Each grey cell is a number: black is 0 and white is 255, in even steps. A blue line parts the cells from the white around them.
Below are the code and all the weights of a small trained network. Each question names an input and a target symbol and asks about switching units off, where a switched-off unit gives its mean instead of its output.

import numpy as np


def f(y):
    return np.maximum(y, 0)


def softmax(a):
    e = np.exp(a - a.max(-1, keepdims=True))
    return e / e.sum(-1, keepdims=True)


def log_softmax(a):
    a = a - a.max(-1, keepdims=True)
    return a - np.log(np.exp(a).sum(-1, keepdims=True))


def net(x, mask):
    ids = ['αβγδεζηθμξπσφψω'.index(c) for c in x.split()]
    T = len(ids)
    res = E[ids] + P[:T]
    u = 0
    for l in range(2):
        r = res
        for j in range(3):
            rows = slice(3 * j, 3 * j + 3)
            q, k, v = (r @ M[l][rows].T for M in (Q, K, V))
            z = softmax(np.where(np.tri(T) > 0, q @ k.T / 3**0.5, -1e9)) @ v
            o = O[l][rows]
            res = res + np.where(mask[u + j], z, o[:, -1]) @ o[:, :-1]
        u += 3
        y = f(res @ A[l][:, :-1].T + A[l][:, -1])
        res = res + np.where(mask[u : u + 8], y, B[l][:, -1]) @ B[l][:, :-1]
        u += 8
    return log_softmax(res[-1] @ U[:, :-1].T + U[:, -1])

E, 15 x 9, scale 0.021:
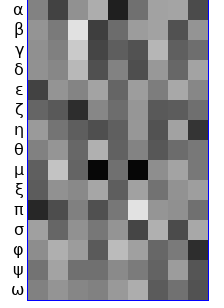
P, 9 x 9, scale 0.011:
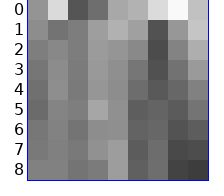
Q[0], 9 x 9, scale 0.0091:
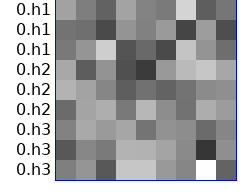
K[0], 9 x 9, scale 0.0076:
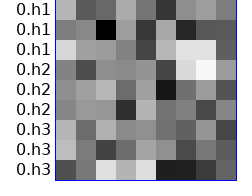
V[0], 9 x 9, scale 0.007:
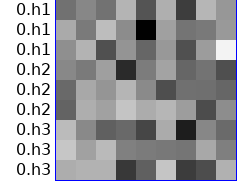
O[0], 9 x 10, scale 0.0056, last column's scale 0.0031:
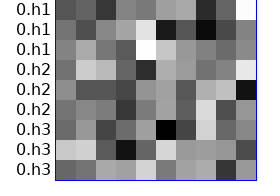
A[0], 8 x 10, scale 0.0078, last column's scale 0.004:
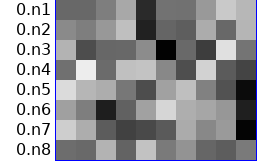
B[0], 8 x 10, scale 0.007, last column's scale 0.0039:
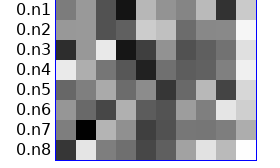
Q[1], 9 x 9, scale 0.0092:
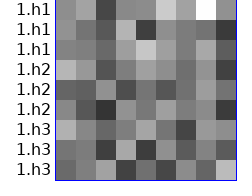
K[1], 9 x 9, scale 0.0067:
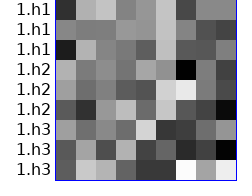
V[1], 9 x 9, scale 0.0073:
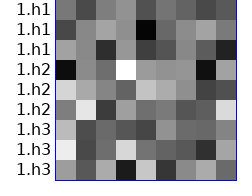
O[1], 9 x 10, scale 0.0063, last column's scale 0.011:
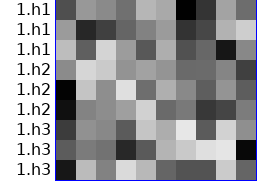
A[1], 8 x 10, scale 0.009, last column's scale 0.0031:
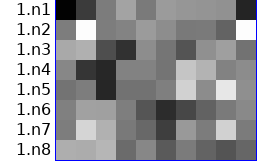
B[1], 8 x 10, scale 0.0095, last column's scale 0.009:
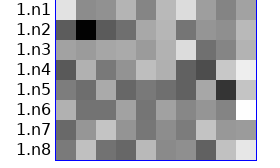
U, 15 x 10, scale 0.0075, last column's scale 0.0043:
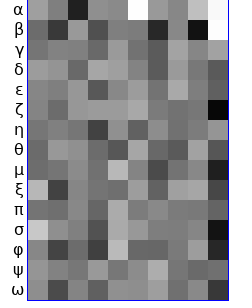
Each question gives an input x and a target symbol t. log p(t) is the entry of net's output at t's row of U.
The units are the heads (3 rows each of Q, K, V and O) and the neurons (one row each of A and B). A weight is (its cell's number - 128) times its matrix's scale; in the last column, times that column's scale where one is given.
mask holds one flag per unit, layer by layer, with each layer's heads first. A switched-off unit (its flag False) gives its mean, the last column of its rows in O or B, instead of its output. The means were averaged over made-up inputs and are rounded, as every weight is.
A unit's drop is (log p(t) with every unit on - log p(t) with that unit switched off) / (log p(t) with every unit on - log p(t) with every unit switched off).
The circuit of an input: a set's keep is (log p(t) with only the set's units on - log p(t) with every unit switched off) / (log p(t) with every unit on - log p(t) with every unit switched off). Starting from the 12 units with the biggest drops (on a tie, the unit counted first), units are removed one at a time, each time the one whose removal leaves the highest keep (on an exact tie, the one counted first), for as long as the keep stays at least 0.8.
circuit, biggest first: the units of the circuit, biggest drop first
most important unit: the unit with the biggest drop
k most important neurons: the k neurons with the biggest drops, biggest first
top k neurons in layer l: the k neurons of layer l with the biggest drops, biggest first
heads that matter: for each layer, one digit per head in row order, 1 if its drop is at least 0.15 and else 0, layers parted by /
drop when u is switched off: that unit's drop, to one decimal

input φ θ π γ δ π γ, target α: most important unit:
1.h2
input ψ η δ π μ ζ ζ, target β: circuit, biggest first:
[1.h1 1.n4]
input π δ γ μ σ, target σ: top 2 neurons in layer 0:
[0.n6 0.n3]
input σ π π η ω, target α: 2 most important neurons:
[0.n4 1.n2]
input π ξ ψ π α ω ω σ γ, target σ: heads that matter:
000 / 011
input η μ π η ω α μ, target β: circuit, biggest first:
[1.h1 0.n3]
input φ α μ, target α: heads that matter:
100 / 010
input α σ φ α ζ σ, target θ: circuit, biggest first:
[0.n3 0.h1 0.h3 1.h3]
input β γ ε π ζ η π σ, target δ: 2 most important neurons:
[1.n6 0.n5]
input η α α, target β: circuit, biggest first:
[0.h1 1.h1]
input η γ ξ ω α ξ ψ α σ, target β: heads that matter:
001 / 110
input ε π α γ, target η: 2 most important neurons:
[0.n6 0.n4]
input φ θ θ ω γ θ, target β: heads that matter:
011 / 110
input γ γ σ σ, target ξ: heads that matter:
100 / 011
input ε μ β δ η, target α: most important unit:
0.n3
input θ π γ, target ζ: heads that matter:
100 / 011
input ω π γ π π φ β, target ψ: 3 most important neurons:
[0.n4 1.n1 0.n6]
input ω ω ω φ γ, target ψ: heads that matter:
000 / 011
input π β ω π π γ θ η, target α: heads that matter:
010 / 001
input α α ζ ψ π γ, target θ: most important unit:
0.h1
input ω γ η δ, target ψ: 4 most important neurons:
[0.n4 1.n1 0.n6 1.n6]
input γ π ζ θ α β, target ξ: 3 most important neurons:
[0.n5 0.n7 1.n6]
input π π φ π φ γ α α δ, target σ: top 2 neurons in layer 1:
[1.n8 1.n6]
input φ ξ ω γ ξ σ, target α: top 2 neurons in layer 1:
[1.n1 1.n4]
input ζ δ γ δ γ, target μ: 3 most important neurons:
[1.n8 0.n3 0.n6]
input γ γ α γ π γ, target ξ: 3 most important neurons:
[0.n7 0.n5 1.n6]
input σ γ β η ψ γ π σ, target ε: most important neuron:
[1.n7]
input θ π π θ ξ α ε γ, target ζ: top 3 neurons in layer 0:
[0.n8 0.n3 0.n4]
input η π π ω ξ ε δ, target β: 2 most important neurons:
[0.n4 0.n7]
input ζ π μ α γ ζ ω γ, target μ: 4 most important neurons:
[1.n8 0.n3 0.n6 1.n2]
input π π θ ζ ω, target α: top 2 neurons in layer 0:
[0.n4 0.n8]
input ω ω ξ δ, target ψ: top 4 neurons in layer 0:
[0.n4 0.n6 0.n3 0.n8]
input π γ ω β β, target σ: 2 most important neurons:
[1.n8 0.n6]
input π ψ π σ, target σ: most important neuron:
[1.n8]
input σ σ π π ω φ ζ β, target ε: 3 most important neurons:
[0.n8 1.n7 1.n5]
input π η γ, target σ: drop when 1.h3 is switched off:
0.5
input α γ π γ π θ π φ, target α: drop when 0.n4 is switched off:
0.1
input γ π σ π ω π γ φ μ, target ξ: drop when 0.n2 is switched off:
0.0
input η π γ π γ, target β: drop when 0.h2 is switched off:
-0.1
